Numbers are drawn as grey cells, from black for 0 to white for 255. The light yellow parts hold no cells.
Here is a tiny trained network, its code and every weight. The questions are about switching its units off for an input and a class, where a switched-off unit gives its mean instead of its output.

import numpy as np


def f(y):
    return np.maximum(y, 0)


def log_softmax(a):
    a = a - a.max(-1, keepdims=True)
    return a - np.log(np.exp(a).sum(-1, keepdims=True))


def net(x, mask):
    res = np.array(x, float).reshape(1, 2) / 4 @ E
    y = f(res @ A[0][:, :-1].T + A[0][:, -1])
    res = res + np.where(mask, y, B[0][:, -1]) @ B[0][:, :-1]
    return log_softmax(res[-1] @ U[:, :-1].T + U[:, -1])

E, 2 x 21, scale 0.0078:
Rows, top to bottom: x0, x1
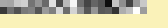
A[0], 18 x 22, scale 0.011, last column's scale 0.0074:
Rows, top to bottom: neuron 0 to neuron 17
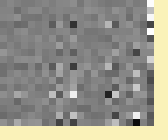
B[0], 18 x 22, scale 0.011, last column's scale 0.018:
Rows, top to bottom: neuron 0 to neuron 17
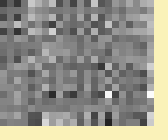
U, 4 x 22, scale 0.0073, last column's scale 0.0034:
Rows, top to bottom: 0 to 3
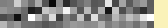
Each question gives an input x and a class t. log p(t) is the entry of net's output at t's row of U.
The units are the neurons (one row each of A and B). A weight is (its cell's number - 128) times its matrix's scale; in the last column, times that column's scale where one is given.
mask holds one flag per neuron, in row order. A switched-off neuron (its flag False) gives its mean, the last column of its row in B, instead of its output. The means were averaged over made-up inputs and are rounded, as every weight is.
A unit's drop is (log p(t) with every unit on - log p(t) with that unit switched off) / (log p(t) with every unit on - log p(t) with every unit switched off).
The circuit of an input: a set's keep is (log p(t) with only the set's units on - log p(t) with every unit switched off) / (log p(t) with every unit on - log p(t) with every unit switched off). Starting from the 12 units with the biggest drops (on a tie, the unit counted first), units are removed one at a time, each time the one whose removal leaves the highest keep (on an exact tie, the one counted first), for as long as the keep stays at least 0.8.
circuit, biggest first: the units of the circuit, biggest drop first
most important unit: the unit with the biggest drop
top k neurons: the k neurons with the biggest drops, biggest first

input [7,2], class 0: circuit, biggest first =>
(neuron 13)
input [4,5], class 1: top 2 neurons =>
(neuron 16; neuron 9)
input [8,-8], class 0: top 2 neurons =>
(neuron 13; neuron 16)
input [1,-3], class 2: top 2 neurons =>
(neuron 16; neuron 12)
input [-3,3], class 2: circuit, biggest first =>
(neuron 13; neuron 17)
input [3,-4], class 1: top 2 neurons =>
(neuron 17; neuron 9)
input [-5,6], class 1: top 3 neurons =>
(neuron 13; neuron 16; neuron 12)
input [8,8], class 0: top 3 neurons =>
(neuron 13; neuron 17; neuron 7)
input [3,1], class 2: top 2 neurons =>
(neuron 3; neuron 9)
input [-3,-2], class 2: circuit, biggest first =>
(neuron 13; neuron 16)
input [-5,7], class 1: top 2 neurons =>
(neuron 16; neuron 13)
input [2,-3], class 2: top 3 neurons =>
(neuron 16; neuron 12; neuron 10)
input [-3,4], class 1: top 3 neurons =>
(neuron 13; neuron 16; neuron 12)
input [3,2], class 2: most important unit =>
neuron 3
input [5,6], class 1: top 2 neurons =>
(neuron 16; neuron 9)
